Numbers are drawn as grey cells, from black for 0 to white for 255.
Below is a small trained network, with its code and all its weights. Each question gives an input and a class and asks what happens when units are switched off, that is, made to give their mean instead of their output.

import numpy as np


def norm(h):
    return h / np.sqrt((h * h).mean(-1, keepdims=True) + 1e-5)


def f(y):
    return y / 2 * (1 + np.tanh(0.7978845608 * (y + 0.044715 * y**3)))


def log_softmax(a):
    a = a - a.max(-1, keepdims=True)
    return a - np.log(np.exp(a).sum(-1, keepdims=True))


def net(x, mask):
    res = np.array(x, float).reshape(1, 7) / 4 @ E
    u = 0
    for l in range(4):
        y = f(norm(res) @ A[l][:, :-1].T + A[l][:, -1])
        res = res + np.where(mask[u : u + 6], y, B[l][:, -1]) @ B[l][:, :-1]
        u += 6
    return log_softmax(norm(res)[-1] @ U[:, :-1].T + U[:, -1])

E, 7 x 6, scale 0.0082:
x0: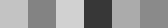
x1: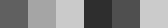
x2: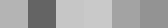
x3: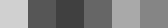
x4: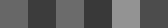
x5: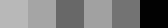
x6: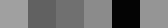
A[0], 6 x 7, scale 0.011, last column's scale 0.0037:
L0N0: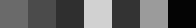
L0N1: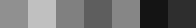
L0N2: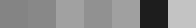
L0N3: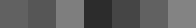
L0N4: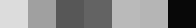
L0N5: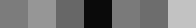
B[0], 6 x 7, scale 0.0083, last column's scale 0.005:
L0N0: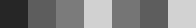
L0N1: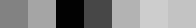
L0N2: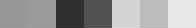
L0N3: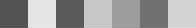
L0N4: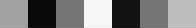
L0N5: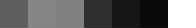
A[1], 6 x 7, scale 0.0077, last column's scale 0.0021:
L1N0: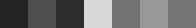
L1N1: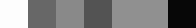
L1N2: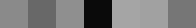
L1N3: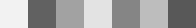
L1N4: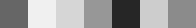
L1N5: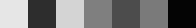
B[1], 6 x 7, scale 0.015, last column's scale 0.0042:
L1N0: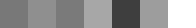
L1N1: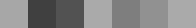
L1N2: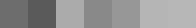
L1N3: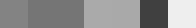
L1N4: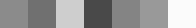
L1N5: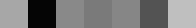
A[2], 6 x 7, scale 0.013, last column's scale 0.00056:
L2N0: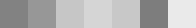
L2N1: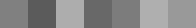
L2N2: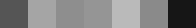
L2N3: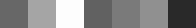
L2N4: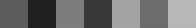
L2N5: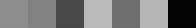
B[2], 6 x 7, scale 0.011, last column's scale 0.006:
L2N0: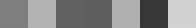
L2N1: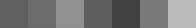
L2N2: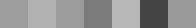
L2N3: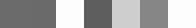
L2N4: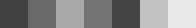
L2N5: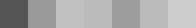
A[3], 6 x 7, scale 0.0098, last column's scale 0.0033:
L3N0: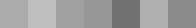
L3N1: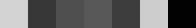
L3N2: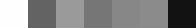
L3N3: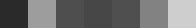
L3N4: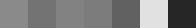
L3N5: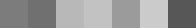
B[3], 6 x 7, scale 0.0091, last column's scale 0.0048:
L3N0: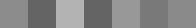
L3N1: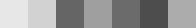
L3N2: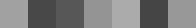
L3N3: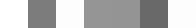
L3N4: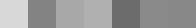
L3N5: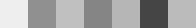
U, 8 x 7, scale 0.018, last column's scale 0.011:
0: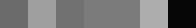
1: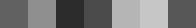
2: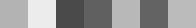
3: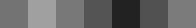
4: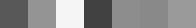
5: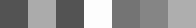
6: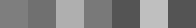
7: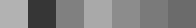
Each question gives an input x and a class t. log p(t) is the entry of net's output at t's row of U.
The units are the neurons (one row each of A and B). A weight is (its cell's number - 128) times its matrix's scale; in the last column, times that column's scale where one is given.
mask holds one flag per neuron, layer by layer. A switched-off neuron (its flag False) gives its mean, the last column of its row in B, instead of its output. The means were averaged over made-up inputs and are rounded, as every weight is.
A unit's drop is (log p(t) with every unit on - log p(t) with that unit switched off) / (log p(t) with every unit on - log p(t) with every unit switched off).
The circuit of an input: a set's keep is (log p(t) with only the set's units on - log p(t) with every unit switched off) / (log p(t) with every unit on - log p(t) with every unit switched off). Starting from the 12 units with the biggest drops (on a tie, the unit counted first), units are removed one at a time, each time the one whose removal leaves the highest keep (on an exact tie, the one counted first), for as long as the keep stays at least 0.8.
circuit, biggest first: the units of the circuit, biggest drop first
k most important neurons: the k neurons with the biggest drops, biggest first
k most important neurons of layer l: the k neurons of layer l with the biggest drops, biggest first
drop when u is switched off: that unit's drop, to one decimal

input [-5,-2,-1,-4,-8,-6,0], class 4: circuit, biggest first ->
L1N4
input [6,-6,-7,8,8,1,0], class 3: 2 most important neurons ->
L0N5, L2N4
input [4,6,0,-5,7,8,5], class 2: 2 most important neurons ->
L0N3, L0N1
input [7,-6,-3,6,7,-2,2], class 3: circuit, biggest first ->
L0N5, L2N3
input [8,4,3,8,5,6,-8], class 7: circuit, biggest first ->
L0N4, L1N1
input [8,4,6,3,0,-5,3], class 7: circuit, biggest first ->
L1N5, L1N1
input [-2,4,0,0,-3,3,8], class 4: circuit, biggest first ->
L1N4, L0N4
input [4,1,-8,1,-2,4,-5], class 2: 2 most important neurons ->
L0N1, L3N3
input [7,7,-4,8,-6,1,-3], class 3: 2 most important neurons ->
L0N4, L0N5
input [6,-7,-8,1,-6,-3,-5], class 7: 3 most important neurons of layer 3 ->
L3N5, L3N0, L3N4
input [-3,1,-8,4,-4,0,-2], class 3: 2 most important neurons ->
L0N5, L2N3
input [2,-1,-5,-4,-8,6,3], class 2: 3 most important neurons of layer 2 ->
L2N4, L2N3, L2N1
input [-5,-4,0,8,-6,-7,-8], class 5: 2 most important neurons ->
L0N4, L1N0
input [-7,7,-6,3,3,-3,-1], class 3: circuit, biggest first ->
L2N3
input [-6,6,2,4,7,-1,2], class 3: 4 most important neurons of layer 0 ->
L0N5, L0N4, L0N2, L0N1
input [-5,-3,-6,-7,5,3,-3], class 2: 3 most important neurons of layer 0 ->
L0N4, L0N2, L0N1
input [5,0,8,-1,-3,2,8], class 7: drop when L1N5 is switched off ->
0.1
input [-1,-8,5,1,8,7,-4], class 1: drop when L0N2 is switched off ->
0.2
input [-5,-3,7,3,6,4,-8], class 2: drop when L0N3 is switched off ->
-0.1
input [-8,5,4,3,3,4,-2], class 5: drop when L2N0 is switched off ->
0.0
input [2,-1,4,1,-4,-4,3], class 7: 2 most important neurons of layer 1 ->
L1N5, L1N3
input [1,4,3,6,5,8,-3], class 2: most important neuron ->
L3N1
